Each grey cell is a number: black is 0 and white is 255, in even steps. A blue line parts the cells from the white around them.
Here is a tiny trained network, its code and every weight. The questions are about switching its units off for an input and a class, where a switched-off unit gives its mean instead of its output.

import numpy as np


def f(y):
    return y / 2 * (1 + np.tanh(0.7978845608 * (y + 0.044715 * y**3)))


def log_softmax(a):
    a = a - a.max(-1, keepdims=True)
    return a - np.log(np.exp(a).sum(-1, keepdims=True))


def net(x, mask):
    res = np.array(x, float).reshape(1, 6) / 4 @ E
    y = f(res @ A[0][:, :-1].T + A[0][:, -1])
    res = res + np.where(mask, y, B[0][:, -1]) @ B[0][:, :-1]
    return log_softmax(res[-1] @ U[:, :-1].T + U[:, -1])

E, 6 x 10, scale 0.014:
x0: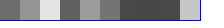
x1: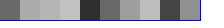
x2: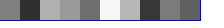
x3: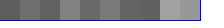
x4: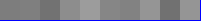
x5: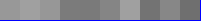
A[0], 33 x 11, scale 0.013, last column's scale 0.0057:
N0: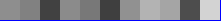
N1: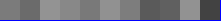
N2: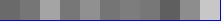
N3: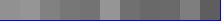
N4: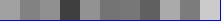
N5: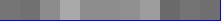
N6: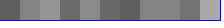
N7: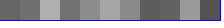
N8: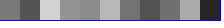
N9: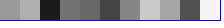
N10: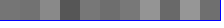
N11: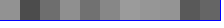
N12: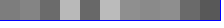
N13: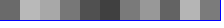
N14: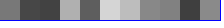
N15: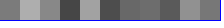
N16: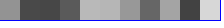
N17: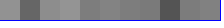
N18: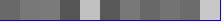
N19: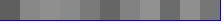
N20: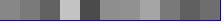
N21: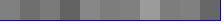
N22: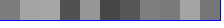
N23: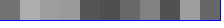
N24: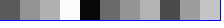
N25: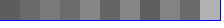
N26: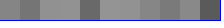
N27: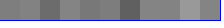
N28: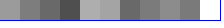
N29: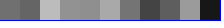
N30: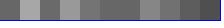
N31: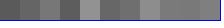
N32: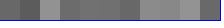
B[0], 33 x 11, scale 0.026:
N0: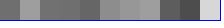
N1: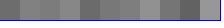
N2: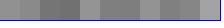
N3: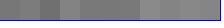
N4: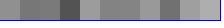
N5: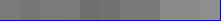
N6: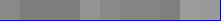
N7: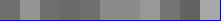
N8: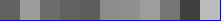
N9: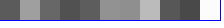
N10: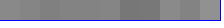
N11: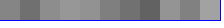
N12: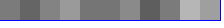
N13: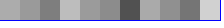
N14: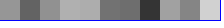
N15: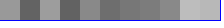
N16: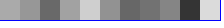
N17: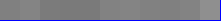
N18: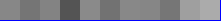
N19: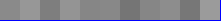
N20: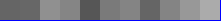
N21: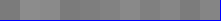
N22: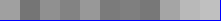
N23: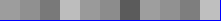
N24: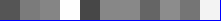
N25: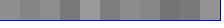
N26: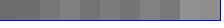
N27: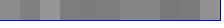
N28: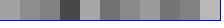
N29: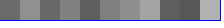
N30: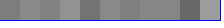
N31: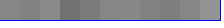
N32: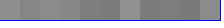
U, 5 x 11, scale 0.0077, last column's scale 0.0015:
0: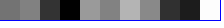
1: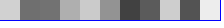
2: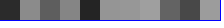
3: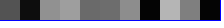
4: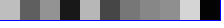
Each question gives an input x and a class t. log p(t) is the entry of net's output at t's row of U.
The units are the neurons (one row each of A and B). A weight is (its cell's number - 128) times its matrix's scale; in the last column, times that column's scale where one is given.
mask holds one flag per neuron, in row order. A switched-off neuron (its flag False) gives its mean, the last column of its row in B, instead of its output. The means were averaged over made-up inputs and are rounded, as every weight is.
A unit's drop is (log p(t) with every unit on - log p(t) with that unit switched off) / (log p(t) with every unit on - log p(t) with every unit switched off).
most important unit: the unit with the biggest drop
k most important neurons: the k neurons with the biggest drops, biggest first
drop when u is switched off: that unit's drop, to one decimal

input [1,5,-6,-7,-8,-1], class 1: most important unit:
N13
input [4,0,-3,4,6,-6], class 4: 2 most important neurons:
N24; N16
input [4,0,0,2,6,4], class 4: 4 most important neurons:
N9; N24; N16; N0
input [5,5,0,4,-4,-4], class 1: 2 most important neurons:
N9; N13
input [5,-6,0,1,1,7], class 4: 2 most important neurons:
N9; N0
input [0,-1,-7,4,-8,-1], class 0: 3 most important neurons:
N9; N24; N0
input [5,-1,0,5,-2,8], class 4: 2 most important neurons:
N9; N0
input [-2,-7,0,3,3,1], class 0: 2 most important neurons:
N24; N13
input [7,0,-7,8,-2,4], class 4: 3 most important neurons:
N15; N24; N16
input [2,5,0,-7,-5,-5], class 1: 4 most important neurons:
N9; N0; N13; N23
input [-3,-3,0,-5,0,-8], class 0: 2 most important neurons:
N24; N13
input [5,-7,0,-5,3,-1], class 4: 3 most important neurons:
N9; N0; N15
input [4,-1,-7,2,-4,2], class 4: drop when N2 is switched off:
0.0
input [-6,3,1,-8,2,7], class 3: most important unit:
N14
